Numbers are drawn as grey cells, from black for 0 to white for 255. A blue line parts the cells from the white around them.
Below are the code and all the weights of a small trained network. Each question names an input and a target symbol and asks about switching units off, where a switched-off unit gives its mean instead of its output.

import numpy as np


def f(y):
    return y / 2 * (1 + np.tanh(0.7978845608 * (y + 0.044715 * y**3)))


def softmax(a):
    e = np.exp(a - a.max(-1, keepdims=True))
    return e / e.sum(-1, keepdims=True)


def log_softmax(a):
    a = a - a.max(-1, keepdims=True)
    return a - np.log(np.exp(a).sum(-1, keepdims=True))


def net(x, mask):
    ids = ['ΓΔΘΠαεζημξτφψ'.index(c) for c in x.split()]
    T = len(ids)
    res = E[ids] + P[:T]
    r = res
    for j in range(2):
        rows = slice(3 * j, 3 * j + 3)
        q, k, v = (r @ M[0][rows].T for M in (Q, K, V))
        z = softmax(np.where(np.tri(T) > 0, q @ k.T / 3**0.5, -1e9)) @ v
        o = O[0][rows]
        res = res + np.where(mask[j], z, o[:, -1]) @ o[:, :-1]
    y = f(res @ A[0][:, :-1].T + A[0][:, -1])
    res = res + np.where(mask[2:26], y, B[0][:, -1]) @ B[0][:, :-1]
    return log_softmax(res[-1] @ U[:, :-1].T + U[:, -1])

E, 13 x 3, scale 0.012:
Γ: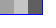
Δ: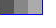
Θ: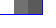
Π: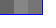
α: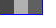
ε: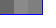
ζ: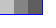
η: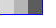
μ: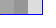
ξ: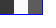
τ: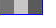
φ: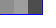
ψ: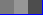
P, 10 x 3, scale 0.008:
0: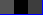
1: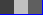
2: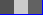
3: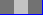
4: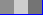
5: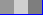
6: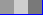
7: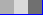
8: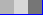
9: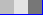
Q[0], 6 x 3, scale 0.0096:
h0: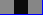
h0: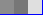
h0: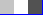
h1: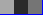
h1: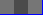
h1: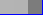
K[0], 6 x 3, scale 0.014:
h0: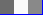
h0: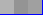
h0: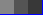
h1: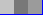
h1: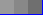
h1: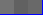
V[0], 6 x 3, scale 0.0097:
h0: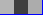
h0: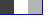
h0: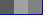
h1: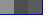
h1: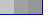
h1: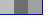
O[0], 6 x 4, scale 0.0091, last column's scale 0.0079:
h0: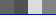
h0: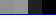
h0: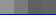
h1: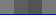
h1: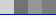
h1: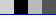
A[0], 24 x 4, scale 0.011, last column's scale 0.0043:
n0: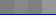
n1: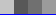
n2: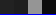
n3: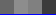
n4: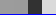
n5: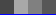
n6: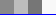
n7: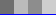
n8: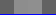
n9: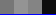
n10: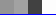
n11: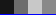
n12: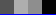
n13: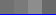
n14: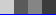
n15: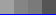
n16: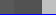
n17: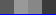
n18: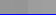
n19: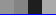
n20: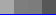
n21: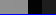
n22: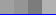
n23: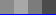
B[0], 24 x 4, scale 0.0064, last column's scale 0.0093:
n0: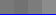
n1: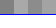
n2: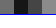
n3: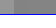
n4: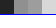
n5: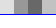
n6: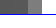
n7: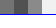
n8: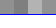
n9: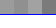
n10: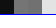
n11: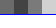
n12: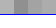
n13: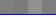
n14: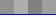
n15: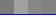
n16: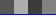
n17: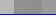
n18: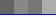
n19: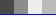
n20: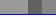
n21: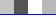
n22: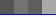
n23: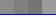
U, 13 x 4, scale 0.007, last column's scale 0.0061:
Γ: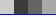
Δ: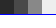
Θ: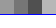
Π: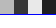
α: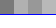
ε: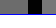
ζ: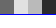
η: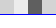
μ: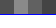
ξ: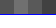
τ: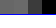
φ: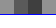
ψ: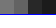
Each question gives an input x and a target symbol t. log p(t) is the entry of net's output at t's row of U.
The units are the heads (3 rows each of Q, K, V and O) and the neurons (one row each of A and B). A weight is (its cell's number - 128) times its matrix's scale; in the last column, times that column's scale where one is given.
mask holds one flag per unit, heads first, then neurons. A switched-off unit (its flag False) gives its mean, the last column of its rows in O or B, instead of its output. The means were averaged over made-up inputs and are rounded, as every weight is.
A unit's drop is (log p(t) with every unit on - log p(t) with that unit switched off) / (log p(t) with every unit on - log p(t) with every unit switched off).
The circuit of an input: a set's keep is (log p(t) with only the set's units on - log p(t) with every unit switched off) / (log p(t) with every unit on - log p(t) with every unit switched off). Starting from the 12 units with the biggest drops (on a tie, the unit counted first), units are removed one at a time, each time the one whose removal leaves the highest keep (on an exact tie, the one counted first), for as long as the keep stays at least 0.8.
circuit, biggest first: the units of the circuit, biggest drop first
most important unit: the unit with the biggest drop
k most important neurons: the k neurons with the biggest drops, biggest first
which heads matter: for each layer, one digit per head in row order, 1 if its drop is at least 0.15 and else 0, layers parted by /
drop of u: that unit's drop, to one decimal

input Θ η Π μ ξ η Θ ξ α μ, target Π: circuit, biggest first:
[h0; n10]
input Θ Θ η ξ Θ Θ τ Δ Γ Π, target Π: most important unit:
h0
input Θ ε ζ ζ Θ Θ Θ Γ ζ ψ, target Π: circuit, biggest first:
[h0; h1]
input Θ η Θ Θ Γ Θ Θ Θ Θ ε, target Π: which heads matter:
11
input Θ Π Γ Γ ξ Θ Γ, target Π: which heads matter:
10
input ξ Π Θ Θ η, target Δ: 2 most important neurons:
[n10; n4]
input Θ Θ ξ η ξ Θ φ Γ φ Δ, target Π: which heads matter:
10
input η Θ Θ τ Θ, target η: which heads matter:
01
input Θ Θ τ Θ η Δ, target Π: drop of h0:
0.5
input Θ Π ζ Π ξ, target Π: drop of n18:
0.0
